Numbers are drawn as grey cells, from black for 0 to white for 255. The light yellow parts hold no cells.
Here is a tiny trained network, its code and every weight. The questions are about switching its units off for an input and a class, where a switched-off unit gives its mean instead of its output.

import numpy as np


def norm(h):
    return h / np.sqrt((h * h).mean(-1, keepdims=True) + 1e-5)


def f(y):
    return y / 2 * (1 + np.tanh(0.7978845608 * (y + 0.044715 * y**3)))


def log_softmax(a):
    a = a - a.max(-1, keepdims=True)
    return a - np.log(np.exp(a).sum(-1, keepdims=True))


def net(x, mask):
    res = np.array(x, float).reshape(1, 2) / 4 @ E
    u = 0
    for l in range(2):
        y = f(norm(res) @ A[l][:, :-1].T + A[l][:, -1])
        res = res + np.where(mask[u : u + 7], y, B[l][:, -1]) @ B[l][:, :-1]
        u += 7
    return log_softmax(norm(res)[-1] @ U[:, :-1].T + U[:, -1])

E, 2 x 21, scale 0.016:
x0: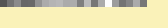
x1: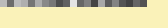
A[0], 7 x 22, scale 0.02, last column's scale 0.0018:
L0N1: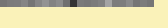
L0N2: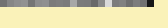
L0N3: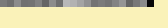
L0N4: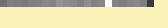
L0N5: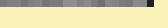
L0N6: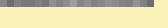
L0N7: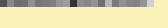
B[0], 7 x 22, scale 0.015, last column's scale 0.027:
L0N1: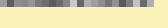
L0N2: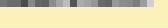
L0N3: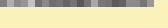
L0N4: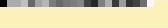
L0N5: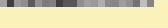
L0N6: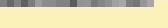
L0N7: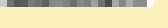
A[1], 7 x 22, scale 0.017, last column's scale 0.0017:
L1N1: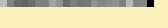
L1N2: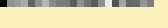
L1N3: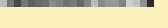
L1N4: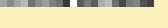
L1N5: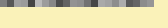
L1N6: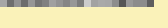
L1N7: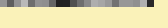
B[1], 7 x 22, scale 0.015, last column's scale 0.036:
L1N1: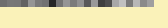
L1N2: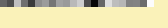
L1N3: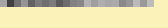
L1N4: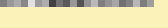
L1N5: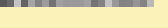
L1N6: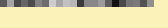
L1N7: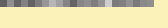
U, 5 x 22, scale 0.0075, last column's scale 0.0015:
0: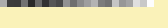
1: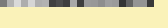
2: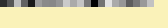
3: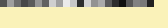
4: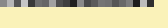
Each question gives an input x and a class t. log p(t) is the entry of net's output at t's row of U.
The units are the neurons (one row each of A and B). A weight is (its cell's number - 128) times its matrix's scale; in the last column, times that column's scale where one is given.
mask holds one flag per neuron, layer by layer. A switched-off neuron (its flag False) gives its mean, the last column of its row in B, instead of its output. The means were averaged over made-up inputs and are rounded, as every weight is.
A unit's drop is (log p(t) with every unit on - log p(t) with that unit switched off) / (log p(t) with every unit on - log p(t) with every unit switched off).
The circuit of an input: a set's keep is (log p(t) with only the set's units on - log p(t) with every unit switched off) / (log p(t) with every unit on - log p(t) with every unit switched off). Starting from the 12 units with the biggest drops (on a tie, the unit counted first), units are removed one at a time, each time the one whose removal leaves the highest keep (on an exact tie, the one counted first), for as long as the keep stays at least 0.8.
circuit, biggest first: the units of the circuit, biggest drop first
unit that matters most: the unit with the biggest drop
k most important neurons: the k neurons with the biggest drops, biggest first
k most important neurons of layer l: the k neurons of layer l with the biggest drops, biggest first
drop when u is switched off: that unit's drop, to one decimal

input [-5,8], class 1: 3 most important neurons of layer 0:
[L0N4; L0N7; L0N2]
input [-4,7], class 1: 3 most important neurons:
[L0N7; L0N4; L0N2]
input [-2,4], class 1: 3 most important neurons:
[L0N7; L0N4; L0N2]
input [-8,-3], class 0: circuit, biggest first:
[L1N2]
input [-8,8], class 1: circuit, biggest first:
[L0N7; L0N4; L1N2]
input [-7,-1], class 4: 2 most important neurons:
[L0N4; L0N7]
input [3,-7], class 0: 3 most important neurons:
[L0N7; L0N1; L1N2]
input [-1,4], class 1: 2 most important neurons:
[L0N7; L0N2]
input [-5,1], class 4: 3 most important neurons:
[L0N4; L0N1; L0N7]
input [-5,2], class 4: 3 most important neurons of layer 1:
[L1N2; L1N5; L1N4]
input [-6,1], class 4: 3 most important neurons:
[L0N4; L0N7; L1N2]
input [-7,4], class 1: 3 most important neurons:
[L0N7; L1N2; L0N4]
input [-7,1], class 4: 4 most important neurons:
[L0N4; L0N7; L1N2; L1N5]
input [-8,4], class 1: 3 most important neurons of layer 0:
[L0N7; L0N4; L0N6]
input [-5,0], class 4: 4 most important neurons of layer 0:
[L0N4; L0N7; L0N1; L0N2]
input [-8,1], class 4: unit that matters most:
L0N4
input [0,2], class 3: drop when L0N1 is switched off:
0.0
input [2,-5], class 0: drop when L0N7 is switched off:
1.4
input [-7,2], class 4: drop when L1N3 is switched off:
0.1
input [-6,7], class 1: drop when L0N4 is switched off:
0.4
